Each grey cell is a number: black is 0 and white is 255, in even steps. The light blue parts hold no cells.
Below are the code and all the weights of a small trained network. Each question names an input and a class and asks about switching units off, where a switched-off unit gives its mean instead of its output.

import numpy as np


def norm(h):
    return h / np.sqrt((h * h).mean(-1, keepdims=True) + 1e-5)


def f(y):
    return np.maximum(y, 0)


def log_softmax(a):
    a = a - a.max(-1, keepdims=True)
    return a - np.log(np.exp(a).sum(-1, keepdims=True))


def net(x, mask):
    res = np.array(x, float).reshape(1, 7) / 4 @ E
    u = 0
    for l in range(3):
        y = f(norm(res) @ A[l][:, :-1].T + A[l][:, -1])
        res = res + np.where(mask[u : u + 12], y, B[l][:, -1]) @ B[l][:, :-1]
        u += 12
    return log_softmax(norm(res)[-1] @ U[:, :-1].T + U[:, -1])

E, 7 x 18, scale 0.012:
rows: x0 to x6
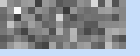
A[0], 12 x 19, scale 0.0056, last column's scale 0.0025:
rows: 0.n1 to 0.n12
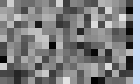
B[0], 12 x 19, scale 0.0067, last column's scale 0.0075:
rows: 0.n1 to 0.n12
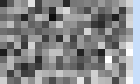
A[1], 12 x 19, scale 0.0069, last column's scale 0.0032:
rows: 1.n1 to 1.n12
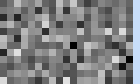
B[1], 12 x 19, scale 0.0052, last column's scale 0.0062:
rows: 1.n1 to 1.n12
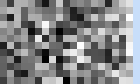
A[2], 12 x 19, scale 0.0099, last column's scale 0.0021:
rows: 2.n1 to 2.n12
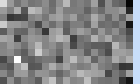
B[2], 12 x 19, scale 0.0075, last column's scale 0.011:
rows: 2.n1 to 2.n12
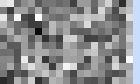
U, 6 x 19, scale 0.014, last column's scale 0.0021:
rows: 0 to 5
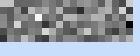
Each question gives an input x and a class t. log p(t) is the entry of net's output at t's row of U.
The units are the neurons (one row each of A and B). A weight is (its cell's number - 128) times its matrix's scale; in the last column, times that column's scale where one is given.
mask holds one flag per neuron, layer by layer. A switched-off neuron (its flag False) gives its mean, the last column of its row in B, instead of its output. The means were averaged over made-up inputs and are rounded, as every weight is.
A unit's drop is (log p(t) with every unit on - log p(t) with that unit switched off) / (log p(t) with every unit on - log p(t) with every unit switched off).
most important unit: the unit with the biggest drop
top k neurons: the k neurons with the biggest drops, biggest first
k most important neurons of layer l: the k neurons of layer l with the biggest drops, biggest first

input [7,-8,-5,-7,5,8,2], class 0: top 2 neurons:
0.n10, 2.n1
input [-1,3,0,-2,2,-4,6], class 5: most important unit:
2.n3
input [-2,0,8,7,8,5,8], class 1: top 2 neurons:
2.n9, 0.n7
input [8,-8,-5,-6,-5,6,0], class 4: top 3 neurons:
1.n7, 1.n12, 2.n12
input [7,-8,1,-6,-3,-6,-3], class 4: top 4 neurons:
1.n7, 1.n12, 0.n8, 2.n12
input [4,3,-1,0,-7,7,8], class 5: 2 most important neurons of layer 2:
2.n3, 2.n12
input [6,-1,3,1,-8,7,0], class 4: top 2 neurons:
1.n7, 0.n8
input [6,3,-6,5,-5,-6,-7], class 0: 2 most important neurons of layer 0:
0.n3, 0.n7
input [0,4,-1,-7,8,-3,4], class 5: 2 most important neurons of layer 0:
0.n12, 0.n11
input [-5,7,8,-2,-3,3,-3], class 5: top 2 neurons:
1.n8, 0.n12
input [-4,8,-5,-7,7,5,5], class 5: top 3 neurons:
2.n3, 0.n11, 0.n12
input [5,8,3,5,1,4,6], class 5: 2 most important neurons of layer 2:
2.n3, 2.n9
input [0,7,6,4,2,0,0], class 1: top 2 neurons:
0.n7, 2.n6
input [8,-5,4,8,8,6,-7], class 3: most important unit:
0.n7
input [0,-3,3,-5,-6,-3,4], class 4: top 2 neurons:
1.n7, 0.n8
